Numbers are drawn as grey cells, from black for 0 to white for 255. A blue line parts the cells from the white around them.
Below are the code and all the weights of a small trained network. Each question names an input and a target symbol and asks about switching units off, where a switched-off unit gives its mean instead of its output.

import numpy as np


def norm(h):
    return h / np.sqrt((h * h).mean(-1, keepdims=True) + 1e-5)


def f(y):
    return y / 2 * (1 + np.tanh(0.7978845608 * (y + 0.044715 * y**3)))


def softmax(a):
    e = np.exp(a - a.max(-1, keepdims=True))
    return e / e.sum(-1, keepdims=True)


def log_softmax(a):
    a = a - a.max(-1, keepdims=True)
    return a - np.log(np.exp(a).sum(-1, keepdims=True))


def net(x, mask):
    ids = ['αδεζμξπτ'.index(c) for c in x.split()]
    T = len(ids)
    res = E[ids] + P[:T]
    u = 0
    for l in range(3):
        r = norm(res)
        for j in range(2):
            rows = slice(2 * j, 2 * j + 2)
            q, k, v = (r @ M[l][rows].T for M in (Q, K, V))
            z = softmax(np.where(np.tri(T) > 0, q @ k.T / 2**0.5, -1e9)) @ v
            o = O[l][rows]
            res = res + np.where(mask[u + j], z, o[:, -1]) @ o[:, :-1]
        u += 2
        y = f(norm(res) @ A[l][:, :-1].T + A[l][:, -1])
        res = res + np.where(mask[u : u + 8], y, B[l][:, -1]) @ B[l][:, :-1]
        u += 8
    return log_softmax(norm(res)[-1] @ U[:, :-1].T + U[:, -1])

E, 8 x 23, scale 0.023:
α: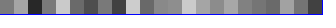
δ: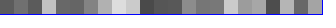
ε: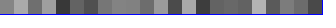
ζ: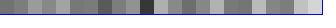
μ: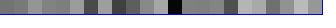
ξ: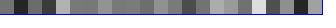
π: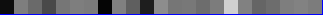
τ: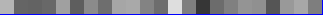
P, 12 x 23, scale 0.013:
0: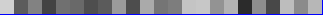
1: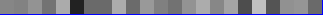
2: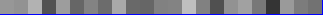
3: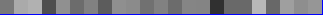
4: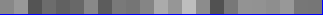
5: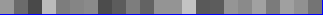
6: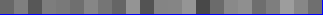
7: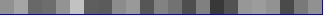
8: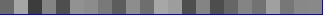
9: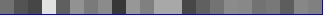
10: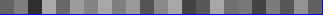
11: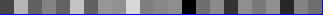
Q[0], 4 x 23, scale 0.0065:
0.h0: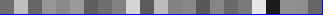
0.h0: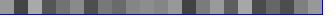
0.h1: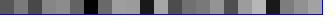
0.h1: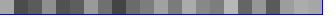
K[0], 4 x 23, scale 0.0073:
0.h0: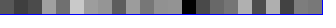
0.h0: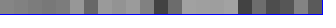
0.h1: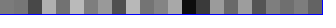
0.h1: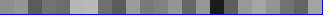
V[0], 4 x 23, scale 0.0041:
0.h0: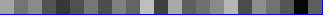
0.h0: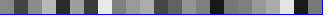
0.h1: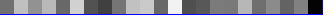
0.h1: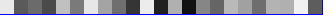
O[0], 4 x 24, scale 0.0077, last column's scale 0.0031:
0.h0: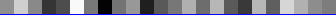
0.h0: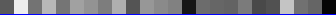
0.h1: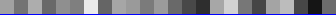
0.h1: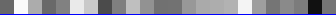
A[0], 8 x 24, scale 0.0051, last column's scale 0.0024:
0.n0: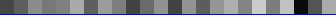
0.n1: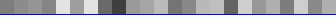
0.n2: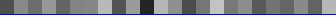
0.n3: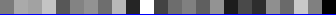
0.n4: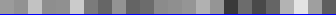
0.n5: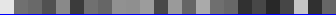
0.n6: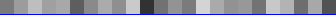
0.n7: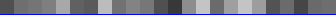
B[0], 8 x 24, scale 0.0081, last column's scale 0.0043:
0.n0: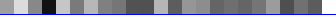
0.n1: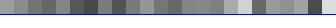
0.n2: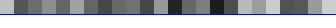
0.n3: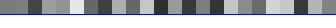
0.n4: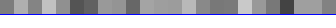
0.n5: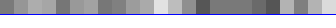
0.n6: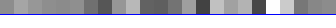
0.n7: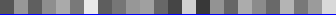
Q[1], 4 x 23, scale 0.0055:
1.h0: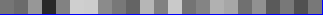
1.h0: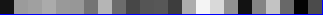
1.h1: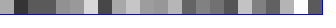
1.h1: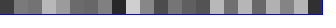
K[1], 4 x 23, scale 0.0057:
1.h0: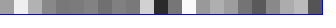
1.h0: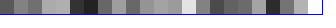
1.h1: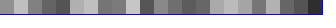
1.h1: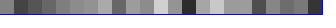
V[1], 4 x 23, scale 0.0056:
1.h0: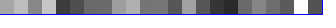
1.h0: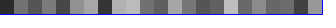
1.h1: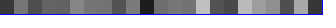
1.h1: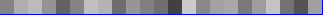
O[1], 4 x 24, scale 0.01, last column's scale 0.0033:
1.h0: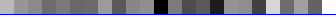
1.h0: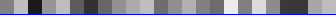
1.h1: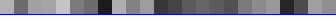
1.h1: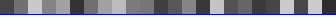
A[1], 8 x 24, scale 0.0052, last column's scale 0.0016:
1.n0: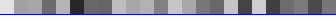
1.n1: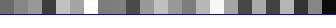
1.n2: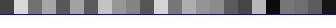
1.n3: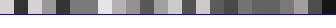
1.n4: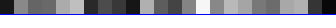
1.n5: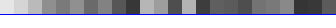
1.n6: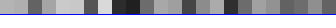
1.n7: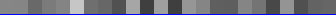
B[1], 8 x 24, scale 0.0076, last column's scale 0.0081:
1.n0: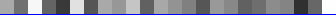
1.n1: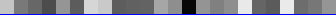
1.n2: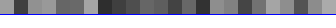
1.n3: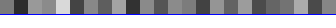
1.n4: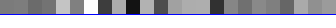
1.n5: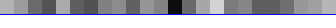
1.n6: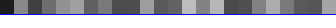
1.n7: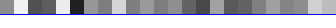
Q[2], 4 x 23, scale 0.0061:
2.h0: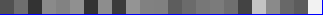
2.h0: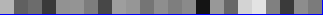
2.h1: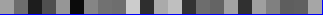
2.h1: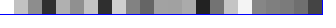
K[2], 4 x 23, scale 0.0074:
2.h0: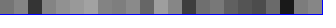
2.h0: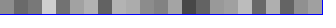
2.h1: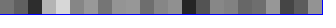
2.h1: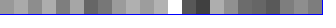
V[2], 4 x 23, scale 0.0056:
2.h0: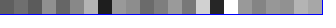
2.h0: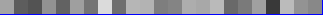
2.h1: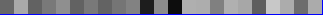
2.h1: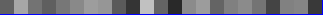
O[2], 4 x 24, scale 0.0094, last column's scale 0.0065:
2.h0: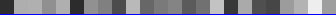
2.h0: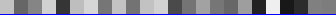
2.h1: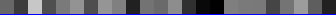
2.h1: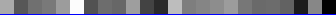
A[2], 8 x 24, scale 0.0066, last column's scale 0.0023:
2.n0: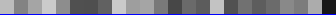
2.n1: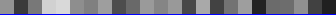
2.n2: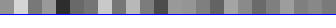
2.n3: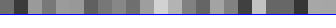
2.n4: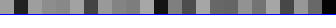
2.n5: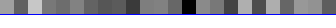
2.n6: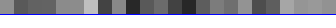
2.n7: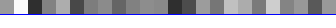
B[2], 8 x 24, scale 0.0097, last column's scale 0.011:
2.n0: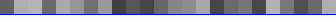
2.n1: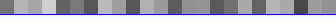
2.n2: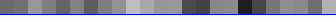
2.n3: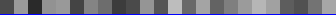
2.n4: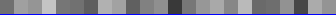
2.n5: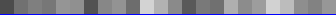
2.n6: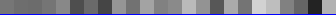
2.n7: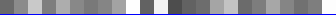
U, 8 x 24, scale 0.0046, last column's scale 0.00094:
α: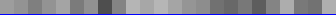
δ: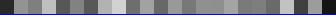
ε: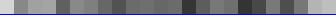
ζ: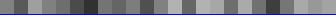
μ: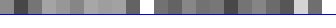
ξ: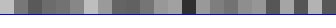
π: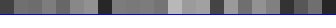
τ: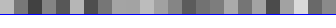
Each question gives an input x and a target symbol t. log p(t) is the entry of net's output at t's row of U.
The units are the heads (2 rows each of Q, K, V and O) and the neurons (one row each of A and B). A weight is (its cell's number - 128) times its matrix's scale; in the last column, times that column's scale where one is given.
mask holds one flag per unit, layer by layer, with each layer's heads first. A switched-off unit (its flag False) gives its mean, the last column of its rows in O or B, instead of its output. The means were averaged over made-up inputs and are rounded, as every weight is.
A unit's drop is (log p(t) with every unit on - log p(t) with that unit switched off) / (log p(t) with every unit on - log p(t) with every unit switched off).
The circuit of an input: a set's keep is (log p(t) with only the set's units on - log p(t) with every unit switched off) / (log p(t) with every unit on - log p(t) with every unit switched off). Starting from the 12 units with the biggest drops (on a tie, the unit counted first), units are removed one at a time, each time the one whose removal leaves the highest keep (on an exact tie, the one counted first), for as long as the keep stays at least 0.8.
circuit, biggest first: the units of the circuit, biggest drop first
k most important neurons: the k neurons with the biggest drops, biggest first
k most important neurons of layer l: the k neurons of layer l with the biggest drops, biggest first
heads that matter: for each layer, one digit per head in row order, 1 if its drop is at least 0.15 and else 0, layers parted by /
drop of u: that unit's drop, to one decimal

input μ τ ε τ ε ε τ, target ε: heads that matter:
00 / 11 / 00
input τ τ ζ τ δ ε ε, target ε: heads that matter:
01 / 10 / 00
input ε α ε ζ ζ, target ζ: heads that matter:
00 / 00 / 00
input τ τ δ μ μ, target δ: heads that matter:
11 / 00 / 01
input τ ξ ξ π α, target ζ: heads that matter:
01 / 00 / 10
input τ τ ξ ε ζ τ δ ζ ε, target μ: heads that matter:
10 / 00 / 01
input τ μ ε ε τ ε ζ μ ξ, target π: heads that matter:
01 / 00 / 01
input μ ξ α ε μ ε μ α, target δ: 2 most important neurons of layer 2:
[2.n1 2.n4]
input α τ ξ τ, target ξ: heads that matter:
00 / 10 / 00
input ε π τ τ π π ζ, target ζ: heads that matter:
01 / 00 / 10
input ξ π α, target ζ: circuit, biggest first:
[2.h0 0.h1 2.h1]
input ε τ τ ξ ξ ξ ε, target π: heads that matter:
01 / 10 / 01
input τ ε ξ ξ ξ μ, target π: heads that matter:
01 / 10 / 01
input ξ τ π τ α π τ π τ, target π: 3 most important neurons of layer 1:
[1.n0 1.n7 1.n1]
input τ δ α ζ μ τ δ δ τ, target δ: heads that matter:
00 / 11 / 00
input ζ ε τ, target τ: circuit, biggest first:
[0.h1 1.h1 0.n0]
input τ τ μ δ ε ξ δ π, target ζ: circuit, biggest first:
[2.h0 0.h1]
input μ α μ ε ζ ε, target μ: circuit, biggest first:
[0.h0 1.h0 1.n3]
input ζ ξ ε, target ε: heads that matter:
10 / 00 / 00
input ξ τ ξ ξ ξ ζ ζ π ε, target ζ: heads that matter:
00 / 00 / 10
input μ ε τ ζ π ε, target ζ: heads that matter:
01 / 00 / 10
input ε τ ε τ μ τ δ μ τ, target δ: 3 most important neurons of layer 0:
[0.n6 0.n0 0.n5]
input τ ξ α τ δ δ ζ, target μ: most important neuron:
[1.n0]
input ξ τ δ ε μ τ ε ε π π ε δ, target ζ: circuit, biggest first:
[2.h0 0.h1 0.h0]
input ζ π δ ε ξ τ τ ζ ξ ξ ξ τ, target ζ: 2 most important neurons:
[0.n6 0.n1]
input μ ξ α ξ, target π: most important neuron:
[2.n6]
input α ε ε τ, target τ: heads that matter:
01 / 11 / 00
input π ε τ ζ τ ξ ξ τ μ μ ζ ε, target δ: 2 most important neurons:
[2.n4 2.n1]
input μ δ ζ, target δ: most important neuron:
[2.n4]
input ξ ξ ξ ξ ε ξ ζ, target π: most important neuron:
[2.n3]
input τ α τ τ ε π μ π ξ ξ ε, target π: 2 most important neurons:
[2.n3 2.n6]
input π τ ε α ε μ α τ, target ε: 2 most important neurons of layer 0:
[0.n5 0.n0]
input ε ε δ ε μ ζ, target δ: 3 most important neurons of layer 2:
[2.n1 2.n4 2.n5]
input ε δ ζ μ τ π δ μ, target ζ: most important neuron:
[0.n7]
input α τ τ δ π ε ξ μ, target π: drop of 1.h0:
0.5
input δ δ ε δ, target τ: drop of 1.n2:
0.0
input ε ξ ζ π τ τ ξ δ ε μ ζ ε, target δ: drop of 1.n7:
0.1
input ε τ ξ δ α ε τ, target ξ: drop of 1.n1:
0.5
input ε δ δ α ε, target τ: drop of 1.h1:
0.2
